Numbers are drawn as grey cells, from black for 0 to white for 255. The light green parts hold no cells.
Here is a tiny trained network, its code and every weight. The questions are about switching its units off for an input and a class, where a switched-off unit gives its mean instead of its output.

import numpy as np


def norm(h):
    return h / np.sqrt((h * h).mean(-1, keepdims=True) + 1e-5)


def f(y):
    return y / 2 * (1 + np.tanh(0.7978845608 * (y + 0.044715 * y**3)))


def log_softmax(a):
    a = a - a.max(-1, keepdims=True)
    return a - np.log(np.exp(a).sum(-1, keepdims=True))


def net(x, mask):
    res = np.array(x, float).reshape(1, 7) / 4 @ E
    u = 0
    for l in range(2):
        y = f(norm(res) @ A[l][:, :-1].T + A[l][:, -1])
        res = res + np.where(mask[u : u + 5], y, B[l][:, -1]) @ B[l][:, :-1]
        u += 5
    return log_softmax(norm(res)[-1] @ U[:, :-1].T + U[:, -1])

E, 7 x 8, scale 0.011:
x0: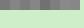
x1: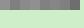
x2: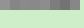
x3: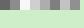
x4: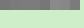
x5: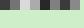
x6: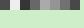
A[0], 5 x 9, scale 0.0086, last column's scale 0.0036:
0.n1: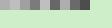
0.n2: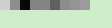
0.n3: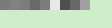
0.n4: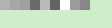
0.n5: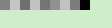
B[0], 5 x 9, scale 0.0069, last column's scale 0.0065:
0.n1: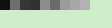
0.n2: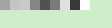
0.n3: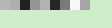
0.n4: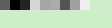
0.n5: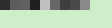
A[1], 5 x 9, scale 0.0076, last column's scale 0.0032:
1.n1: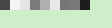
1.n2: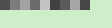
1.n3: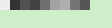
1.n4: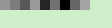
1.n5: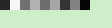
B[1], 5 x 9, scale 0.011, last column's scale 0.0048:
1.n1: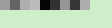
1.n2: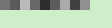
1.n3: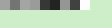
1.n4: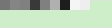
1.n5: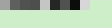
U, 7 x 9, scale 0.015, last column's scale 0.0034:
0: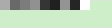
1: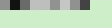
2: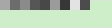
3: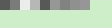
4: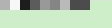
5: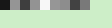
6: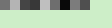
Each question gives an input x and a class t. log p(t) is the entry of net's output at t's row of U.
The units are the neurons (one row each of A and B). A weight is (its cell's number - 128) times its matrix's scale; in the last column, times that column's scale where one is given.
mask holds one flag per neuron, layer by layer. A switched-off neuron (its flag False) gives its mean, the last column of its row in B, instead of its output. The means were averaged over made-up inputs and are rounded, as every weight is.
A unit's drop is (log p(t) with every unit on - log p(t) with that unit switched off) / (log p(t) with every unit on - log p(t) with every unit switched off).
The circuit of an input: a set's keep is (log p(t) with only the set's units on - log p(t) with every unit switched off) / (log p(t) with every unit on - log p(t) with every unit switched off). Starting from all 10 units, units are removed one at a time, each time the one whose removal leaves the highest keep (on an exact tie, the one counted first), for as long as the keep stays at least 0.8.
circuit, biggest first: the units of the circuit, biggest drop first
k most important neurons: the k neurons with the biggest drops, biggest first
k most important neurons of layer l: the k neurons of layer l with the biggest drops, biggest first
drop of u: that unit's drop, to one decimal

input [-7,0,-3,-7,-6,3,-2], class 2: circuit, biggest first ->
(1.n4)
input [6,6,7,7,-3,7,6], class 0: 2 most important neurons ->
(1.n1 1.n5)
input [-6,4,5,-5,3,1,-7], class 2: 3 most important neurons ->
(1.n4 0.n2 1.n5)
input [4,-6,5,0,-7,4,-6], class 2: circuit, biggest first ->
(0.n2 1.n3)
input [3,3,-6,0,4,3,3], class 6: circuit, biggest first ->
(0.n2 1.n4)
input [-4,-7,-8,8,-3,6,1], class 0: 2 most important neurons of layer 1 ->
(1.n1 1.n4)
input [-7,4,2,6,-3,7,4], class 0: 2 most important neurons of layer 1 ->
(1.n1 1.n5)
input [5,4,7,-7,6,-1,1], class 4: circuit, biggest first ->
(0.n2 1.n1)
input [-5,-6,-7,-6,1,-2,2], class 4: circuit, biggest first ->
(0.n2 1.n5)
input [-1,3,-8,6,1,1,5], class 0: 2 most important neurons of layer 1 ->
(1.n1 1.n2)
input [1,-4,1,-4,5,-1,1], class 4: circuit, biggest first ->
(1.n1 0.n2)
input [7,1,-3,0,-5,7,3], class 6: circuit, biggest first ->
(1.n4 1.n5)
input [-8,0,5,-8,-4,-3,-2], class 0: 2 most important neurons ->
(1.n3 0.n2)
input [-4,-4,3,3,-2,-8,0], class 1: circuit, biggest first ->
(0.n4)
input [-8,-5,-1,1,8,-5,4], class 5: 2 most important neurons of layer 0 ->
(0.n4 0.n1)
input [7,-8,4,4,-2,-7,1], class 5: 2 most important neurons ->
(0.n1 0.n5)
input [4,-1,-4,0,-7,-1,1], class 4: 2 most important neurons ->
(0.n2 1.n4)
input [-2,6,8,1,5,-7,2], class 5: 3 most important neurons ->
(0.n4 0.n1 1.n1)
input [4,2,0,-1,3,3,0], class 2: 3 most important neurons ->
(1.n4 0.n1 0.n5)
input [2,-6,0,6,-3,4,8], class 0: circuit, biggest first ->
(1.n1)
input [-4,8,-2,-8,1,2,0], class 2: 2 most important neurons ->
(1.n4 1.n5)
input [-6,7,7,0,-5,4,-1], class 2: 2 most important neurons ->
(0.n2 1.n4)
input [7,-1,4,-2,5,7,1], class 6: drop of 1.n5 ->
0.4
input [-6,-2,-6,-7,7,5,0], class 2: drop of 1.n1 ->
-0.1
